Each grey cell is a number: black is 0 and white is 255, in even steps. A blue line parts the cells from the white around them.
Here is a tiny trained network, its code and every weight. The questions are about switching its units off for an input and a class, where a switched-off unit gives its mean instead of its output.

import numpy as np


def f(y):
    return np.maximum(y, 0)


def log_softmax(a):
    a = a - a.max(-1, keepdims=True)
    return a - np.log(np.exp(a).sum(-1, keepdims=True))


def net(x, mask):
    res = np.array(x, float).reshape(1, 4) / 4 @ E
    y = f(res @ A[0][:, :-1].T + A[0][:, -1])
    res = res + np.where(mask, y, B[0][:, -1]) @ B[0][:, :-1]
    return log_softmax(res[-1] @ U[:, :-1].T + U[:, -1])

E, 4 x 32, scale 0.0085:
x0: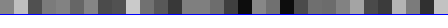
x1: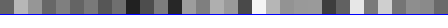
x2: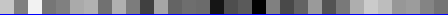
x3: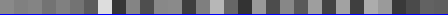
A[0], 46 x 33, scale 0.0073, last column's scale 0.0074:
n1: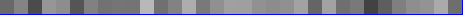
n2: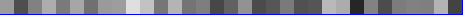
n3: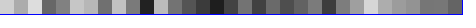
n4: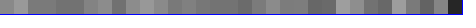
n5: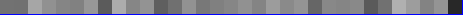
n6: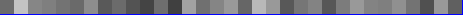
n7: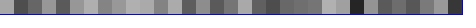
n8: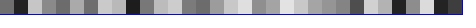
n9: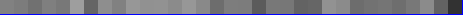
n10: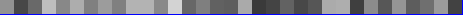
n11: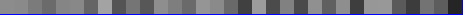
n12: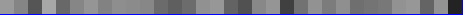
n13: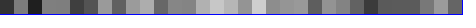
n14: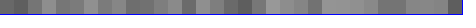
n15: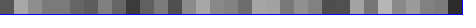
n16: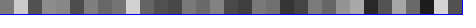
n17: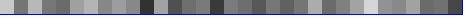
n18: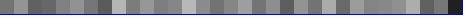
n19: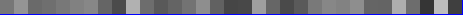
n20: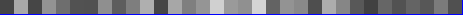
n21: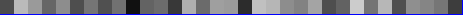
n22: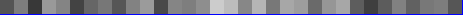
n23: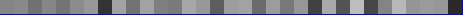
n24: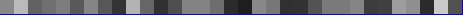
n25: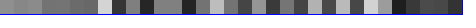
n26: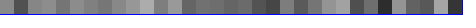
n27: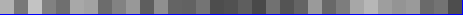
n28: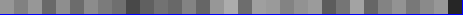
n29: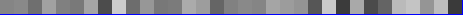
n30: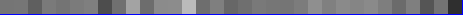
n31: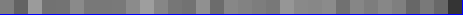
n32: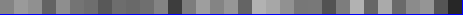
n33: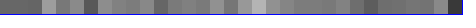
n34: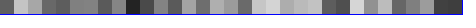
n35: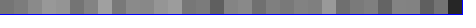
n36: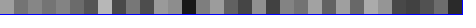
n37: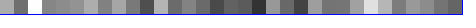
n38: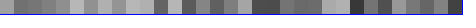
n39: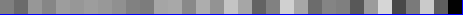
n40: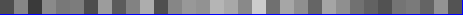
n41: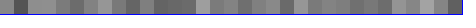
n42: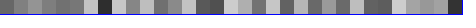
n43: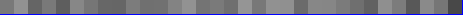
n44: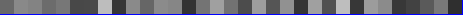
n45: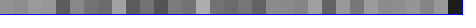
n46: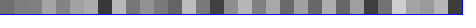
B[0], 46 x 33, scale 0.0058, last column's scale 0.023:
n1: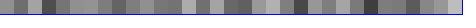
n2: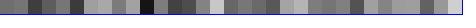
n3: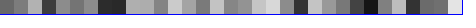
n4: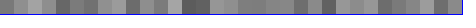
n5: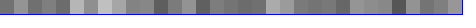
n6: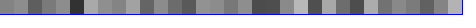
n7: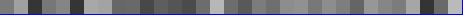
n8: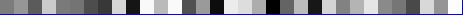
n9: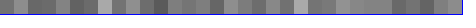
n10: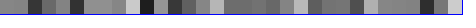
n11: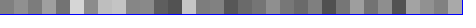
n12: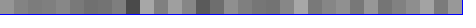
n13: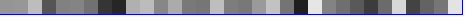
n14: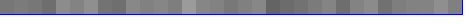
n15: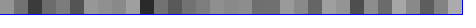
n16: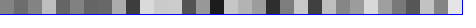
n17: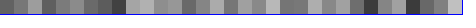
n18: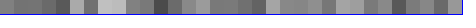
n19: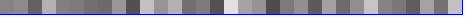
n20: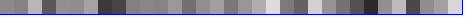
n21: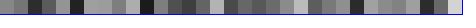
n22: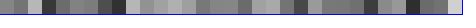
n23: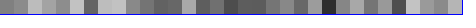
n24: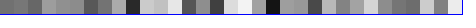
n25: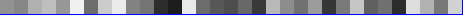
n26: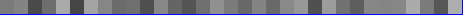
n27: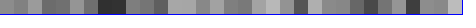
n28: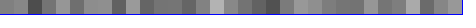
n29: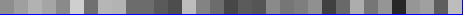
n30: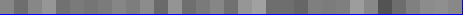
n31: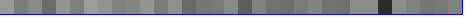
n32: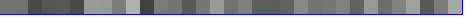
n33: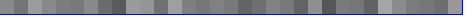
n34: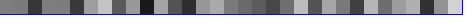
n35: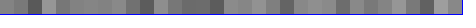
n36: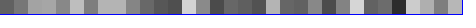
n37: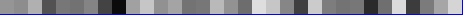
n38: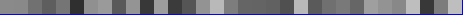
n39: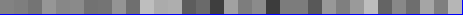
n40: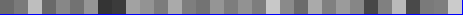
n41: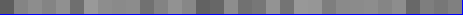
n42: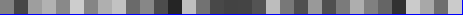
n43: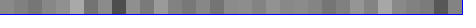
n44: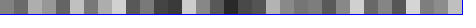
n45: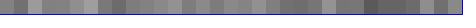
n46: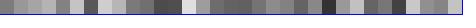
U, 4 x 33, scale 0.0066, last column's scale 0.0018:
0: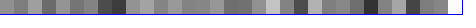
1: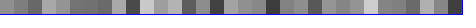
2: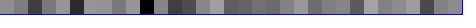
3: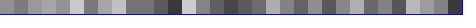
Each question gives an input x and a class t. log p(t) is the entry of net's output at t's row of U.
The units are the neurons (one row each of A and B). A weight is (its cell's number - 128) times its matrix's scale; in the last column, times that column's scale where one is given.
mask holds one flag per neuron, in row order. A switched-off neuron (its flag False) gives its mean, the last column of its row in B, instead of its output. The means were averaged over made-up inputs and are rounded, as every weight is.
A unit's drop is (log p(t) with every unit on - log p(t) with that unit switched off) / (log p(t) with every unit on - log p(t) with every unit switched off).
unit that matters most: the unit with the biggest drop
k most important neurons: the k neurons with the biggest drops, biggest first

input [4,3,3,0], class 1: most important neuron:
[n13]
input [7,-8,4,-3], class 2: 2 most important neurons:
[n2, n8]
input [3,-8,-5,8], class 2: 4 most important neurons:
[n10, n2, n38, n7]
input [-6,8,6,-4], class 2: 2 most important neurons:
[n34, n21]
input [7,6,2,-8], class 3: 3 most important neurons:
[n42, n8, n46]
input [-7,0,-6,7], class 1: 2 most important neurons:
[n8, n39]
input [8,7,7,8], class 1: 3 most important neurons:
[n24, n16, n19]
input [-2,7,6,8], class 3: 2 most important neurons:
[n25, n36]
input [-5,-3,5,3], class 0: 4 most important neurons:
[n3, n37, n24, n16]
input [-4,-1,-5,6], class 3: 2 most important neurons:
[n25, n44]
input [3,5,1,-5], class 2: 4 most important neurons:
[n21, n25, n34, n6]
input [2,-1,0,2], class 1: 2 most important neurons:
[n42, n46]
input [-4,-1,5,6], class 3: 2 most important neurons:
[n25, n36]
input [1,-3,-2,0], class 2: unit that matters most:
n3
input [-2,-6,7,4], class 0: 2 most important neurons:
[n3, n37]
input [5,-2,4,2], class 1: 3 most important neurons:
[n24, n16, n13]
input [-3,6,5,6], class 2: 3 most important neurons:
[n34, n21, n42]
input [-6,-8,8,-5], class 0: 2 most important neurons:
[n3, n37]
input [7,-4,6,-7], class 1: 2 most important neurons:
[n24, n16]
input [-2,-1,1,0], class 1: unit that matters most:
n13
